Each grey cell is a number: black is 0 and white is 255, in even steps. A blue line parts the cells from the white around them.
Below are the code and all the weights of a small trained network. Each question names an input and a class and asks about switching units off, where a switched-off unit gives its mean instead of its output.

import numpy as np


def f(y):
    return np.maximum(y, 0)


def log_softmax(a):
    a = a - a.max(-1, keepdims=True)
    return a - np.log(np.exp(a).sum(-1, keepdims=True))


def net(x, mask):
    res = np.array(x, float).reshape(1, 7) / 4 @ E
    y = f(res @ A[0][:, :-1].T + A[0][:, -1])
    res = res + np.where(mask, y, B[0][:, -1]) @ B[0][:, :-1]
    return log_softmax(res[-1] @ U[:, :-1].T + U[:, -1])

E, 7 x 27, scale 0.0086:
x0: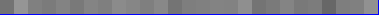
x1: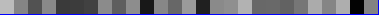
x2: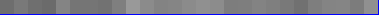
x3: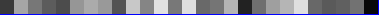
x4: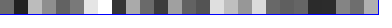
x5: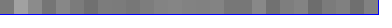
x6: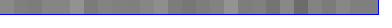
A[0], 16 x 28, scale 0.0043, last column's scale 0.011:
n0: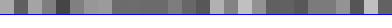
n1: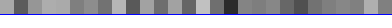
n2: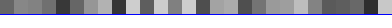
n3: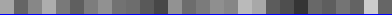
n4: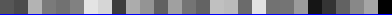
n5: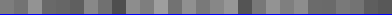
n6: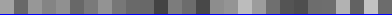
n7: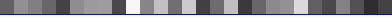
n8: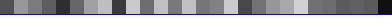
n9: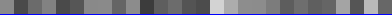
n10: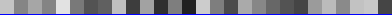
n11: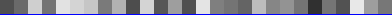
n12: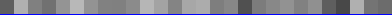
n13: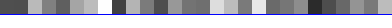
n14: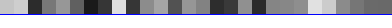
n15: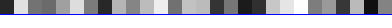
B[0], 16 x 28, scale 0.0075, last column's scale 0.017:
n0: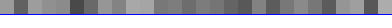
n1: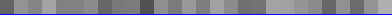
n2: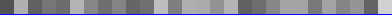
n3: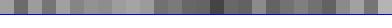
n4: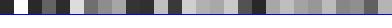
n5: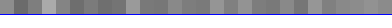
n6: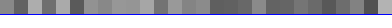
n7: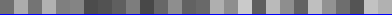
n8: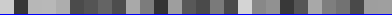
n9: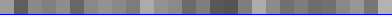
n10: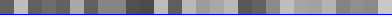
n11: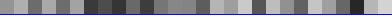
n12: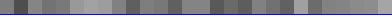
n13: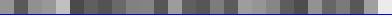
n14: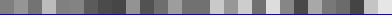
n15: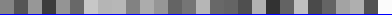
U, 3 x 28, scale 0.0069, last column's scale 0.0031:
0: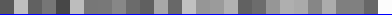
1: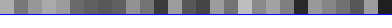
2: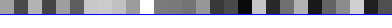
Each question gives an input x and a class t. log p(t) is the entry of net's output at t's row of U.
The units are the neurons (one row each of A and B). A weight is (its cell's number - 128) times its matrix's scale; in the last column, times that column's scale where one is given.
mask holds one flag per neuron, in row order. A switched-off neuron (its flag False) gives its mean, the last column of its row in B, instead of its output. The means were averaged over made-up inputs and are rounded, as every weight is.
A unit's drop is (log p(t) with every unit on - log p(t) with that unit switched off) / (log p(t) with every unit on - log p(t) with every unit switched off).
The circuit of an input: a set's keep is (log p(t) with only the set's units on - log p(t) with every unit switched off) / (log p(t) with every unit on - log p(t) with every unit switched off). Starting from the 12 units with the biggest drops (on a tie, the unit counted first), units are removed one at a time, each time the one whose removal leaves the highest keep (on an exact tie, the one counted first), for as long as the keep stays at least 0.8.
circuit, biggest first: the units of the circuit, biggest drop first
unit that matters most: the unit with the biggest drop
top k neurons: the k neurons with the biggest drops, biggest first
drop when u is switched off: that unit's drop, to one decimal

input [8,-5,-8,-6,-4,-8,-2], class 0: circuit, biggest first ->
(n10)
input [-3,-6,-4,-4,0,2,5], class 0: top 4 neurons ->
(n10; n14; n13; n8)
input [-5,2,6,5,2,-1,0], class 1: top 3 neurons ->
(n8; n10; n7)
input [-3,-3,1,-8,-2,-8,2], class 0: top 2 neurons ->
(n10; n13)
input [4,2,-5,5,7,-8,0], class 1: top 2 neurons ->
(n13; n8)
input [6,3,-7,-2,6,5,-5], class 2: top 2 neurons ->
(n14; n11)
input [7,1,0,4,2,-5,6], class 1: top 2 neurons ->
(n10; n8)
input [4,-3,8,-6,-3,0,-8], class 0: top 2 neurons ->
(n10; n13)
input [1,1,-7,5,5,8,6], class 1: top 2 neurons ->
(n13; n8)
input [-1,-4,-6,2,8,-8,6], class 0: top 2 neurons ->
(n4; n14)
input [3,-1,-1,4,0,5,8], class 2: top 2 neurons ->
(n11; n14)
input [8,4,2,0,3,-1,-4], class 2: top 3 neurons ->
(n14; n11; n7)
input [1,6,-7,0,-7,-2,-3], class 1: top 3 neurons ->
(n14; n4; n10)
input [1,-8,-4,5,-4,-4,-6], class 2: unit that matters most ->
n15
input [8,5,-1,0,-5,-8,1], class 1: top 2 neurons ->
(n14; n4)
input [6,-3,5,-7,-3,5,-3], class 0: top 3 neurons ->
(n10; n13; n8)
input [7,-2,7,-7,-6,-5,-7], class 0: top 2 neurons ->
(n10; n13)
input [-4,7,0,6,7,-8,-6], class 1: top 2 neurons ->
(n8; n13)
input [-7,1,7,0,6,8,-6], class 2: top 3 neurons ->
(n14; n11; n7)
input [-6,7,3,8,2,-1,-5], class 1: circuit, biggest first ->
(n8)
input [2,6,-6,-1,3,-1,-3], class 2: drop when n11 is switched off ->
0.2
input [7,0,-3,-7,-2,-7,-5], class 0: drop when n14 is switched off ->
-0.1
